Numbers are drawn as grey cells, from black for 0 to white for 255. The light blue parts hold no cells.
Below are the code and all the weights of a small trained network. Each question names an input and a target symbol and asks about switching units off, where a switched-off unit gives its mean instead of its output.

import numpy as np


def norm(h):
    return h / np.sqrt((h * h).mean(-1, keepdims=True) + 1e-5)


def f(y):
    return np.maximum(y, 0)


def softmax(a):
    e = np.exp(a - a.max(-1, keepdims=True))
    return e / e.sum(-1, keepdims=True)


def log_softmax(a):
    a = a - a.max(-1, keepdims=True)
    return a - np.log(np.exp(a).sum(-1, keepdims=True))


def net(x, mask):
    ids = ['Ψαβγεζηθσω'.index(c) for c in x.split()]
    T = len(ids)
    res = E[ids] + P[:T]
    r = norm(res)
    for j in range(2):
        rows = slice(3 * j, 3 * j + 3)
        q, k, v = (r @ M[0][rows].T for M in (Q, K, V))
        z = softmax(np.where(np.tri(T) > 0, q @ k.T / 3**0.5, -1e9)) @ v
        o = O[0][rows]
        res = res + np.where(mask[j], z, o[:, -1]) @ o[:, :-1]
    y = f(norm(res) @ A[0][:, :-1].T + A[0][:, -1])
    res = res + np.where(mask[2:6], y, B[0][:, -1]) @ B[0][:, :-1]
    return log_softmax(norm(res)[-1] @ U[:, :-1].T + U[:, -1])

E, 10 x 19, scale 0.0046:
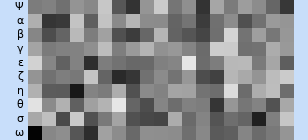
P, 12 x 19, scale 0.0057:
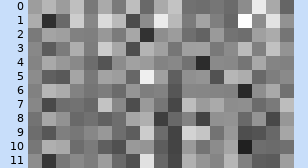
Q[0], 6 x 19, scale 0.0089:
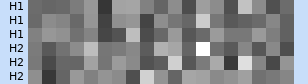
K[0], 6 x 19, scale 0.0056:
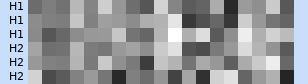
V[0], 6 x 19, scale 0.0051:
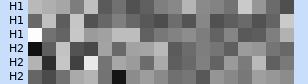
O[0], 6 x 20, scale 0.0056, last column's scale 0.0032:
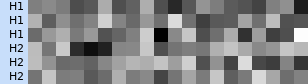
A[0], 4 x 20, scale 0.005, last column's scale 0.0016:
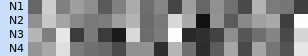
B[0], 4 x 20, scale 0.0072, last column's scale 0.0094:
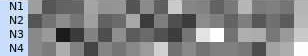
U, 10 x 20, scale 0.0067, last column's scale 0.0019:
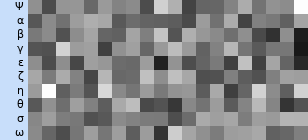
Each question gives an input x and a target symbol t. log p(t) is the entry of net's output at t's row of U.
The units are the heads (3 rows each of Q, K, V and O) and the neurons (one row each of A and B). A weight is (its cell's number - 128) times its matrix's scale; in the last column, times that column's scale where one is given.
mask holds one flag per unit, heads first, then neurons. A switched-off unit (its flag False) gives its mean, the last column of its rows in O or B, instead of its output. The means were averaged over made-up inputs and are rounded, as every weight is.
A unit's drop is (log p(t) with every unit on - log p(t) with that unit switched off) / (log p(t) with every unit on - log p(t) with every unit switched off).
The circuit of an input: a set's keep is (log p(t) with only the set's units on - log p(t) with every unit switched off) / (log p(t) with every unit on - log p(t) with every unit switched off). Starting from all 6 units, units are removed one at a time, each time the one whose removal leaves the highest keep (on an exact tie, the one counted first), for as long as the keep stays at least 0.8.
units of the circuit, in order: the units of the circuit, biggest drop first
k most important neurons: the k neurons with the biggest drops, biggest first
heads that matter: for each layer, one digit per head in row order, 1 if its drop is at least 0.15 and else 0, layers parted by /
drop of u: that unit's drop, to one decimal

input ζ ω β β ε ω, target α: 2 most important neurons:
(N4, N3)
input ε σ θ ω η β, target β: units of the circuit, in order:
(H2)
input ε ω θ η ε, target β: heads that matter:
01
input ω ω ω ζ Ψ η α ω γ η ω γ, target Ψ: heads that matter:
10
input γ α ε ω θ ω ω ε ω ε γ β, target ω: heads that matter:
11
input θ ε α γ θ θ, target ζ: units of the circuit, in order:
(H1, N4)
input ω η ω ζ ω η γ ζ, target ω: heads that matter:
01
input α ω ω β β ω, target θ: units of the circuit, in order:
(H2, N2, N4)
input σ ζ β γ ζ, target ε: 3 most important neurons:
(N1, N2, N3)
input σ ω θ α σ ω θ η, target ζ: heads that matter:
10
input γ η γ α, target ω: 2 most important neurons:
(N1, N4)
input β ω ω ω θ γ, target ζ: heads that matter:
10
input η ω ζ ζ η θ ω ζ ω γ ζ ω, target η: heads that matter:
11
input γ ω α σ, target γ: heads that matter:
10
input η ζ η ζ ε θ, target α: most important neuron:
(N4)
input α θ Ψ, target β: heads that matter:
11
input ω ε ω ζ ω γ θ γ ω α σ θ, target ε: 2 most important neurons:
(N2, N3)
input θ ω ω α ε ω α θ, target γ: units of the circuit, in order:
(H1, N2)
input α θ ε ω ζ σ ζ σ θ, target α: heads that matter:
01
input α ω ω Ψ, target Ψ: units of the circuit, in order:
(H1)
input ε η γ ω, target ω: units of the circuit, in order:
(H1, N4, N1, H2)
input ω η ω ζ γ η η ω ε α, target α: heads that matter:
01
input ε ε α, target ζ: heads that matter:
10
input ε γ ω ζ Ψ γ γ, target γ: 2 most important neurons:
(N3, N1)
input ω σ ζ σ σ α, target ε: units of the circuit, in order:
(H1, N2)
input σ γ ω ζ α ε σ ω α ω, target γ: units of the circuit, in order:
(H1, N2)
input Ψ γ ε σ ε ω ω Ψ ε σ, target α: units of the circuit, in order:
(H2)
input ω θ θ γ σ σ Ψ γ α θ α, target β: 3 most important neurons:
(N3, N4, N2)
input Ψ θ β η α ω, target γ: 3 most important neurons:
(N2, N3, N4)
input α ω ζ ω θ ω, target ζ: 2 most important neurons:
(N3, N4)
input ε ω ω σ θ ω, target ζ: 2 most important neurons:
(N3, N2)
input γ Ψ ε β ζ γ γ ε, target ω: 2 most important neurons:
(N4, N1)
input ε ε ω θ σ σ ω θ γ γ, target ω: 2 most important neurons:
(N4, N1)
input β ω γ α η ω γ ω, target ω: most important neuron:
(N4)
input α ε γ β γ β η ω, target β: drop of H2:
0.7
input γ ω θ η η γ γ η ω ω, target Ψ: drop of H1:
1.1
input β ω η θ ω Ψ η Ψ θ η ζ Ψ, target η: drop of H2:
0.7
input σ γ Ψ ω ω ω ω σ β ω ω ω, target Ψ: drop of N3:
0.2
